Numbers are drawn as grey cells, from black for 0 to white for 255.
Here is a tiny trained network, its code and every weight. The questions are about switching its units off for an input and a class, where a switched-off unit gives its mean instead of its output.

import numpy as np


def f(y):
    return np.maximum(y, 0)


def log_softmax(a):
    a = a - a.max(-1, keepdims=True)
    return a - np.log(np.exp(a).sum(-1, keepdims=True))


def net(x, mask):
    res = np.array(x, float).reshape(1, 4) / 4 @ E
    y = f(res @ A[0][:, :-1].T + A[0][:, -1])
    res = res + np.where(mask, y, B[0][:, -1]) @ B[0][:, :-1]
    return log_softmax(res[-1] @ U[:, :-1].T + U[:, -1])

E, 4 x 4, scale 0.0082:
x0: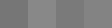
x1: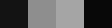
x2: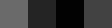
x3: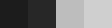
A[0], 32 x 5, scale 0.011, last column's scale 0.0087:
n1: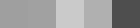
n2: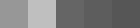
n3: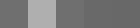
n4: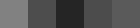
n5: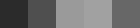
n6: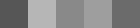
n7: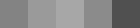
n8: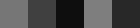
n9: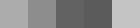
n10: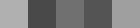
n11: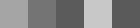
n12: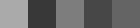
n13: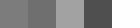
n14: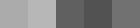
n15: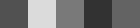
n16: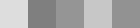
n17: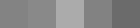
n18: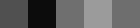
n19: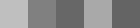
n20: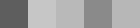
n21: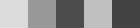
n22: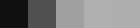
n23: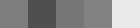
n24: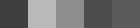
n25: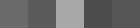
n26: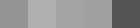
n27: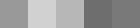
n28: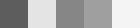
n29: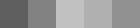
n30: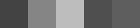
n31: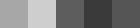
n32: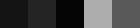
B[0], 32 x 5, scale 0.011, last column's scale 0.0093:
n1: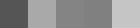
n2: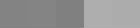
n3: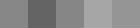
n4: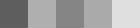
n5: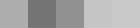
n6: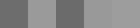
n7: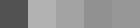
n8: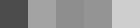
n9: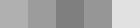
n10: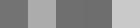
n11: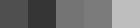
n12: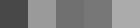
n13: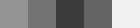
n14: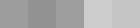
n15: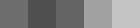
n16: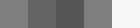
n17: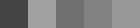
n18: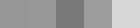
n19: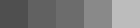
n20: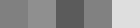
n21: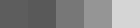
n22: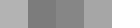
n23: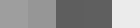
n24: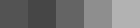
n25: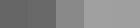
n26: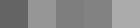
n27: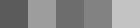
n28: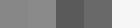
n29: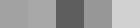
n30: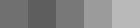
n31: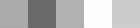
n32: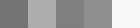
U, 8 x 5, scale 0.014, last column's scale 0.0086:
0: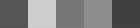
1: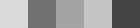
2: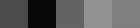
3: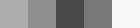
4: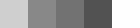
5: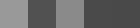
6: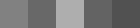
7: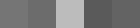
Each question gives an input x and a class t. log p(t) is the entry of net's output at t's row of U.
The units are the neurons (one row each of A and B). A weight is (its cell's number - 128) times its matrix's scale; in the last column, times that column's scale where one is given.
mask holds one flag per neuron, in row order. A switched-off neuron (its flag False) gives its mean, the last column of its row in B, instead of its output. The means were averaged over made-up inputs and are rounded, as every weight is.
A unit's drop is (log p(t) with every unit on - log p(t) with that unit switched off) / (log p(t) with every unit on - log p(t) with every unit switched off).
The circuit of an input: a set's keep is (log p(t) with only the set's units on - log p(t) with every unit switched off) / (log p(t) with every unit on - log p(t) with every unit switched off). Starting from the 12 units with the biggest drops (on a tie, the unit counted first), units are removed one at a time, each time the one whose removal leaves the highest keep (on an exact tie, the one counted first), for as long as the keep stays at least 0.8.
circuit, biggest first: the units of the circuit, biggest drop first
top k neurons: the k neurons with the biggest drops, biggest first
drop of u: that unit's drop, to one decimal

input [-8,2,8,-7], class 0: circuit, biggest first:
[n4, n8]
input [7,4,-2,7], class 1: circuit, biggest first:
[n22]
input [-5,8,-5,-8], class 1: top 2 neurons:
[n31, n14]
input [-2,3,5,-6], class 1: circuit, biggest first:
[n31, n14]
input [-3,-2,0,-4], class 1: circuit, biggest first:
[n31, n14]
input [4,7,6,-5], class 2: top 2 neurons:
[n15, n24]
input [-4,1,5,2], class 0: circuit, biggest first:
[n32, n4]
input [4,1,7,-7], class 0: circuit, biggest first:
[n4, n8]
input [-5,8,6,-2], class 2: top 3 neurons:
[n15, n24, n30]
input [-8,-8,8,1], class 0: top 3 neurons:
[n32, n8, n4]
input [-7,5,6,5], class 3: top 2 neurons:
[n22, n13]
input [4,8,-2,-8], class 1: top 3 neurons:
[n31, n14, n9]
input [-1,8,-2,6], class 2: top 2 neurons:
[n24, n30]
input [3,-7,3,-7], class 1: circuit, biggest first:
[n31]
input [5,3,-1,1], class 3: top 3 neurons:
[n11, n21, n19]
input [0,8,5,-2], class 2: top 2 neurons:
[n15, n24]
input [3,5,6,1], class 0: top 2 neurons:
[n32, n4]
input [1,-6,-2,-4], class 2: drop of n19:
0.1
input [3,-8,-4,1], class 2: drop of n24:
0.0
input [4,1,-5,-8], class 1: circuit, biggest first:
[n31]
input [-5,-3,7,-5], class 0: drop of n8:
0.1
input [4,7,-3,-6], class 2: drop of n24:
0.3
